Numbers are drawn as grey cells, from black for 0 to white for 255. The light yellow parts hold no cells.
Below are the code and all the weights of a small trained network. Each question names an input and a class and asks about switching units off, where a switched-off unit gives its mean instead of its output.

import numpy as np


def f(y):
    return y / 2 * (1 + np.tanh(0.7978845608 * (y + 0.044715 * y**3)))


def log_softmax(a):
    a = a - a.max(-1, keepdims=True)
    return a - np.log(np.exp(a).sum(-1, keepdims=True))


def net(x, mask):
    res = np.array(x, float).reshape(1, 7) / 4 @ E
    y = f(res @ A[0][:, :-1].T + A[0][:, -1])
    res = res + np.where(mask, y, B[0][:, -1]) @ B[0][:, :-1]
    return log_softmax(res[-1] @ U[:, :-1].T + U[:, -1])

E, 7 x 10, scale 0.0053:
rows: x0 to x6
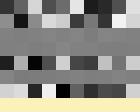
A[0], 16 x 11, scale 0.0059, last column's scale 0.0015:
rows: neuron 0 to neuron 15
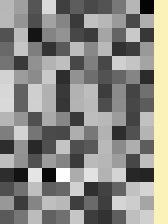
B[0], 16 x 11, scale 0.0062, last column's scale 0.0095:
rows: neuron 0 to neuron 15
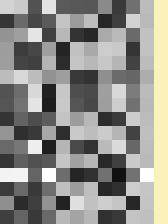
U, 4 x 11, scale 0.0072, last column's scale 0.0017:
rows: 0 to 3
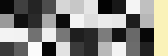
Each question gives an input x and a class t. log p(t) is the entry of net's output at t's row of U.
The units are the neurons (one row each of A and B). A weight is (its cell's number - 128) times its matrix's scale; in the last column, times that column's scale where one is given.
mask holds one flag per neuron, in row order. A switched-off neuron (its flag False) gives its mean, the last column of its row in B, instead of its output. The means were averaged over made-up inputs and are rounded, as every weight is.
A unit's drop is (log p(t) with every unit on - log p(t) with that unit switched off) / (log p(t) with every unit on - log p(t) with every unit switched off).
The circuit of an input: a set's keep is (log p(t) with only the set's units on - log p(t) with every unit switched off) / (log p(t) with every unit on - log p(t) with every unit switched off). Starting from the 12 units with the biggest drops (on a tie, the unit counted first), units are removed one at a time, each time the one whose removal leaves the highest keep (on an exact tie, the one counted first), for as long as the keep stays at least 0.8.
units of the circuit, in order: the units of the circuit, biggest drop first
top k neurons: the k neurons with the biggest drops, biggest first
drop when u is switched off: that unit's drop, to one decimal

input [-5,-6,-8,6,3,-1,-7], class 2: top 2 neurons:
neuron 12; neuron 14
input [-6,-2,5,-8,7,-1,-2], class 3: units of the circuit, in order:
neuron 10
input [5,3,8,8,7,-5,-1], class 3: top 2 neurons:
neuron 10; neuron 2
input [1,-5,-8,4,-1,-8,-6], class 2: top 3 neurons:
neuron 12; neuron 14; neuron 4
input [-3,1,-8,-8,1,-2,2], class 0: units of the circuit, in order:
neuron 12; neuron 3
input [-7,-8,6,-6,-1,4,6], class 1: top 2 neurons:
neuron 9; neuron 3
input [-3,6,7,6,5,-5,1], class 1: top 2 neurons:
neuron 14; neuron 4
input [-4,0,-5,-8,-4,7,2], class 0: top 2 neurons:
neuron 2; neuron 10
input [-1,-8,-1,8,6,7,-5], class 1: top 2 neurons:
neuron 3; neuron 9
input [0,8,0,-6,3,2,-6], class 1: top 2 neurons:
neuron 14; neuron 4
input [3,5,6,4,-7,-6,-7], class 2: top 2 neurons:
neuron 12; neuron 10
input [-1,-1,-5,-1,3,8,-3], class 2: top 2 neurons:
neuron 6; neuron 7
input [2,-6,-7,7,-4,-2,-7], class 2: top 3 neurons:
neuron 12; neuron 14; neuron 4
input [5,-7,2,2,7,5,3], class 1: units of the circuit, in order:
neuron 9
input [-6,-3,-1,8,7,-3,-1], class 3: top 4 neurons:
neuron 10; neuron 2; neuron 13; neuron 15
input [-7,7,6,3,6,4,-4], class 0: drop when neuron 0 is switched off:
0.1
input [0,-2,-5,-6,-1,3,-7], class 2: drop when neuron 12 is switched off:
0.4
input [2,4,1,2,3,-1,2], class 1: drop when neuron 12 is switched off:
0.3
